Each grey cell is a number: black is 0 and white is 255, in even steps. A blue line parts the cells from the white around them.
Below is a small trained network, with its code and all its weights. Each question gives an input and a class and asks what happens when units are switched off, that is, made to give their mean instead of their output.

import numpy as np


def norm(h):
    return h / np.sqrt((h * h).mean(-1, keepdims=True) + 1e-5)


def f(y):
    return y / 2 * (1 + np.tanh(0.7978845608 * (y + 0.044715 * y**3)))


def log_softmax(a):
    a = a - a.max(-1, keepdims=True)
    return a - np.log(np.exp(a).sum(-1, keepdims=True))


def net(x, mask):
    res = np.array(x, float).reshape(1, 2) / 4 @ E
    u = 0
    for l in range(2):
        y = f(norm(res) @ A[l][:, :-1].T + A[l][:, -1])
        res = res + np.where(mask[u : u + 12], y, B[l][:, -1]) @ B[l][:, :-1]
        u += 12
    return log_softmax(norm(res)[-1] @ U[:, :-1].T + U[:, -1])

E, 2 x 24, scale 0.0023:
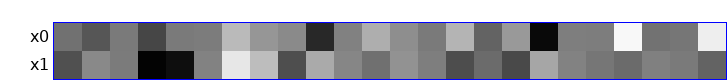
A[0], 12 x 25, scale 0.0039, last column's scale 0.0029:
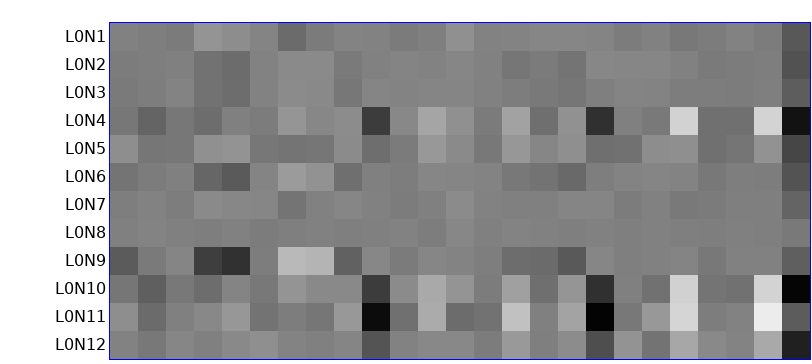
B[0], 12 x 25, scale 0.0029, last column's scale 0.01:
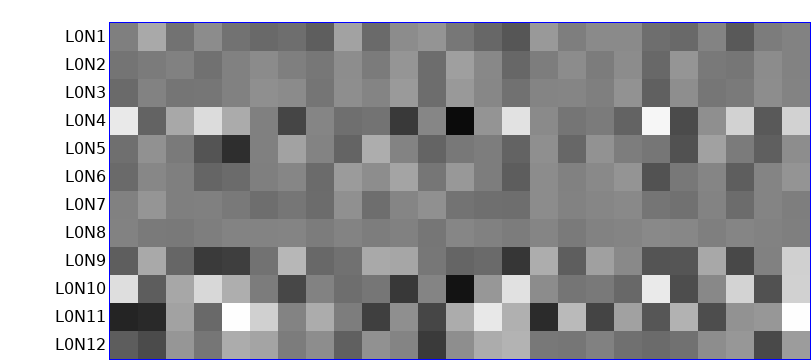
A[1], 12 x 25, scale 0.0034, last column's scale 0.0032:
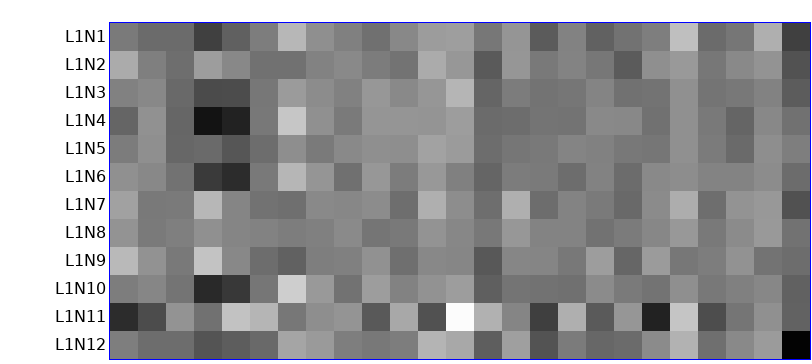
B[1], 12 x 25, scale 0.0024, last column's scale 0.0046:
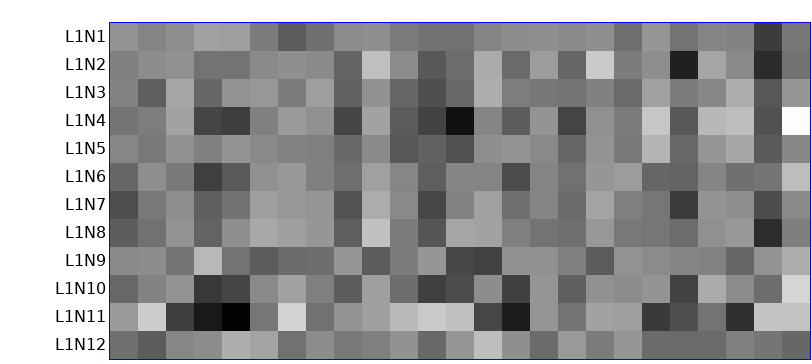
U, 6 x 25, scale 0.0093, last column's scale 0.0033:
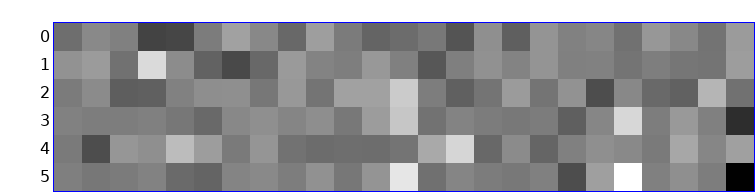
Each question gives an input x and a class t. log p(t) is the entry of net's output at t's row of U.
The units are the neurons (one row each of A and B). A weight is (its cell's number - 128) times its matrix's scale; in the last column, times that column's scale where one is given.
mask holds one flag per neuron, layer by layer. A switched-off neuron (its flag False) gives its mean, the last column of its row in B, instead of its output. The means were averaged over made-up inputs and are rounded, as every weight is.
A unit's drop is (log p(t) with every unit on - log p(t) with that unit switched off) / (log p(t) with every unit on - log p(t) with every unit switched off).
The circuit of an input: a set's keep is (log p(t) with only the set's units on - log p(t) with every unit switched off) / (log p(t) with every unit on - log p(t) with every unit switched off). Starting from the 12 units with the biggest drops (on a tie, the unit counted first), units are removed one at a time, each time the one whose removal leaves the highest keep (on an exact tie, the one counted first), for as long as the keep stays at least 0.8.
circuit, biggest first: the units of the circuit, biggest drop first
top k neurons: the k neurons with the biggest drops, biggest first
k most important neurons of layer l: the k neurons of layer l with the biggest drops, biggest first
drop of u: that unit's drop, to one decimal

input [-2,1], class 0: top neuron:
(L0N10)
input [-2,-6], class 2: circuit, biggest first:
(L0N4 L1N11)
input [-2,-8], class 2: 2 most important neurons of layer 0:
(L0N4 L0N10)
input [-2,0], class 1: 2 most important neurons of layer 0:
(L0N11 L0N9)
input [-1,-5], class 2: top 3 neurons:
(L0N4 L0N10 L1N11)
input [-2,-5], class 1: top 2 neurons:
(L0N11 L0N12)
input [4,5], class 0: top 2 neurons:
(L0N9 L0N11)
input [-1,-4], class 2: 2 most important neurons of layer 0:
(L0N4 L0N10)
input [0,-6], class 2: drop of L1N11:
0.5
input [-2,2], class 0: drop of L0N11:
0.2
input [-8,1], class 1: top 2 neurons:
(L0N11 L0N9)
